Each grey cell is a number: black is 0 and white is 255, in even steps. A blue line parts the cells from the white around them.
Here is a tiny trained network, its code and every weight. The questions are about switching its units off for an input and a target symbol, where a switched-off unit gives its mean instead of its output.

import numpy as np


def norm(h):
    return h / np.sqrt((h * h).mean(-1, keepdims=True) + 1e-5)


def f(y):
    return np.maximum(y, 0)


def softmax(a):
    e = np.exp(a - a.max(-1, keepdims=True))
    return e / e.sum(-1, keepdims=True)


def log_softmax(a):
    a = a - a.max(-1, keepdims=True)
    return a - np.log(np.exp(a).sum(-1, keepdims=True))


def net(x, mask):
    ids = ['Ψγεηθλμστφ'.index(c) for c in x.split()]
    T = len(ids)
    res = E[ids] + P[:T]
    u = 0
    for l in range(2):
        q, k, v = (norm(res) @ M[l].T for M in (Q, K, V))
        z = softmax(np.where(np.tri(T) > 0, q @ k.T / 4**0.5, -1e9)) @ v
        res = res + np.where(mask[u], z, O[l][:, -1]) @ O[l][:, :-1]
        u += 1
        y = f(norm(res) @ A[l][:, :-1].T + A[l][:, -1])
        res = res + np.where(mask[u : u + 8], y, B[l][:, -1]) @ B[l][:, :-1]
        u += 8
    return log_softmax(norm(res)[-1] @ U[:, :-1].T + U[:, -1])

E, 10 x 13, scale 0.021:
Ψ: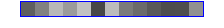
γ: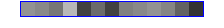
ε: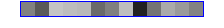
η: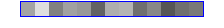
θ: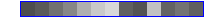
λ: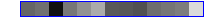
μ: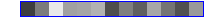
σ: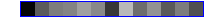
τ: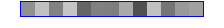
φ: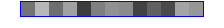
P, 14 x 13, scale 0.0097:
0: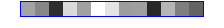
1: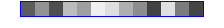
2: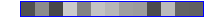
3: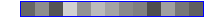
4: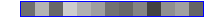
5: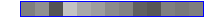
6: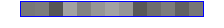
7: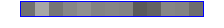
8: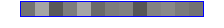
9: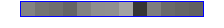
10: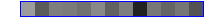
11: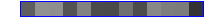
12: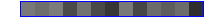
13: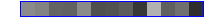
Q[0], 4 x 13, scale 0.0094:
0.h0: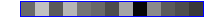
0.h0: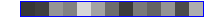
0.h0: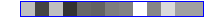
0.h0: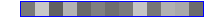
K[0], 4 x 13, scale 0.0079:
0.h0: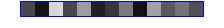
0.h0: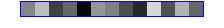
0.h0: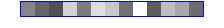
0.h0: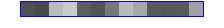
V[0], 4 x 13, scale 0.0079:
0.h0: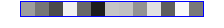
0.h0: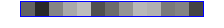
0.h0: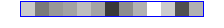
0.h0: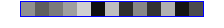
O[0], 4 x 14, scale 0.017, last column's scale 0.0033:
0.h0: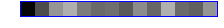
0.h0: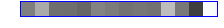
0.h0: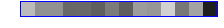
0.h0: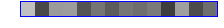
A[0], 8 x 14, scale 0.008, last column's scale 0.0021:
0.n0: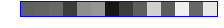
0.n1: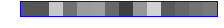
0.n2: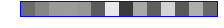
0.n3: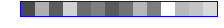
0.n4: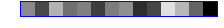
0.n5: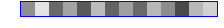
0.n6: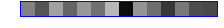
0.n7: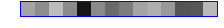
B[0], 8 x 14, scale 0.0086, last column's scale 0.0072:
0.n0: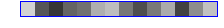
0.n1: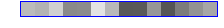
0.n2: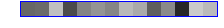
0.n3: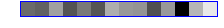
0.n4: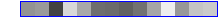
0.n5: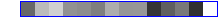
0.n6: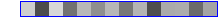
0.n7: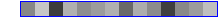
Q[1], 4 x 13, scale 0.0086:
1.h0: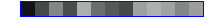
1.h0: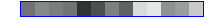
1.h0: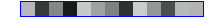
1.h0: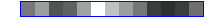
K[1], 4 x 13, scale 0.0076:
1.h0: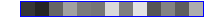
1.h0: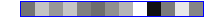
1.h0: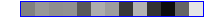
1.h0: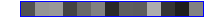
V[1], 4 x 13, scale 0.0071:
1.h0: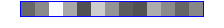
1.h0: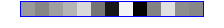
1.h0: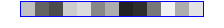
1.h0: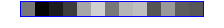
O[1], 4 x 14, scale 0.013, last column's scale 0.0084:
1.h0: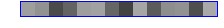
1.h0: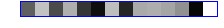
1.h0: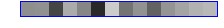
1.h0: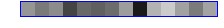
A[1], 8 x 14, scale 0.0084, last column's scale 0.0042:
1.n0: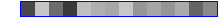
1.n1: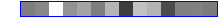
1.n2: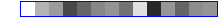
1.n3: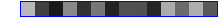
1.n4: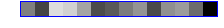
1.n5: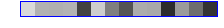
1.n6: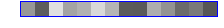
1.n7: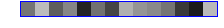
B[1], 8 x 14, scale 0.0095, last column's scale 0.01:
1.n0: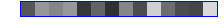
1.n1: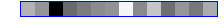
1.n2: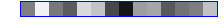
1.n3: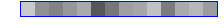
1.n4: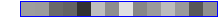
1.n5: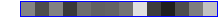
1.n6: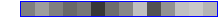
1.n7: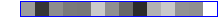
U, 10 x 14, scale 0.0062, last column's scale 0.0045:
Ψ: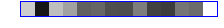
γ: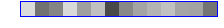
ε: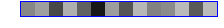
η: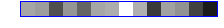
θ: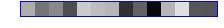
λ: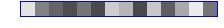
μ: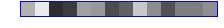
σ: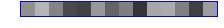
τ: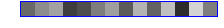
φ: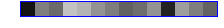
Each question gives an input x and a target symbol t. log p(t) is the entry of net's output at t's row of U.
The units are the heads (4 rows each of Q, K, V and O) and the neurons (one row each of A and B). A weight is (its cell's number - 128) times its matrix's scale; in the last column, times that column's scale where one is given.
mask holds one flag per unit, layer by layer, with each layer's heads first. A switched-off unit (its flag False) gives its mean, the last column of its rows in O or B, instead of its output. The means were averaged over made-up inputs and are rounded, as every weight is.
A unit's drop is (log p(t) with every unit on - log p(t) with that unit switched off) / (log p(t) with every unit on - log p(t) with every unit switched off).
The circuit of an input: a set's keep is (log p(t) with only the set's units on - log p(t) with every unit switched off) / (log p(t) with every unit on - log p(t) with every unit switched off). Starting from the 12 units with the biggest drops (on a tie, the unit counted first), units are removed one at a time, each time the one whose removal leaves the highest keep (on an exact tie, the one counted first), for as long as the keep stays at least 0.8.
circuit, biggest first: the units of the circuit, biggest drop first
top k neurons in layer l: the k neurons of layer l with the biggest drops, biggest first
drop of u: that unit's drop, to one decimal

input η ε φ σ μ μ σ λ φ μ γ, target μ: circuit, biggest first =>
0.h0; 1.n2
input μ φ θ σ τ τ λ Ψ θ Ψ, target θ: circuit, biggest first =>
1.h0; 0.n1
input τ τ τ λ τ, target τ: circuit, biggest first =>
0.h0; 0.n3
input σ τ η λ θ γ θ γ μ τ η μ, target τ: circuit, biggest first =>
0.h0
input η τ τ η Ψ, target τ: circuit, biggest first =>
0.h0; 0.n2
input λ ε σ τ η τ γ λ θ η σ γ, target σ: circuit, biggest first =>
0.h0; 1.h0
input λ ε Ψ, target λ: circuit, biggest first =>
1.h0; 0.h0
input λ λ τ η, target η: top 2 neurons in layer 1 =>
1.n4; 1.n1
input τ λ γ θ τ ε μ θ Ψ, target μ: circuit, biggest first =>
1.n2; 1.h0
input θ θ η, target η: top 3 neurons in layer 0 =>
0.n4; 0.n0; 0.n1
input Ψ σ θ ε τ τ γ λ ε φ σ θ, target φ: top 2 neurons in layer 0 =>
0.n5; 0.n3
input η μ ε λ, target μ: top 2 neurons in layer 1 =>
1.n2; 1.n7
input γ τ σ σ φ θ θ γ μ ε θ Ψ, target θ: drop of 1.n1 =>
-0.1
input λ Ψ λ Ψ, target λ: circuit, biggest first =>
1.h0
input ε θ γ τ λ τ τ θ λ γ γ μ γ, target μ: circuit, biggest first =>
0.h0; 1.n2
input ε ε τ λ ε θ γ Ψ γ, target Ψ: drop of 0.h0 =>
1.2
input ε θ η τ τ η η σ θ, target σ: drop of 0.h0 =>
0.2
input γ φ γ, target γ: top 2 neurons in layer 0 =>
0.n7; 0.n5
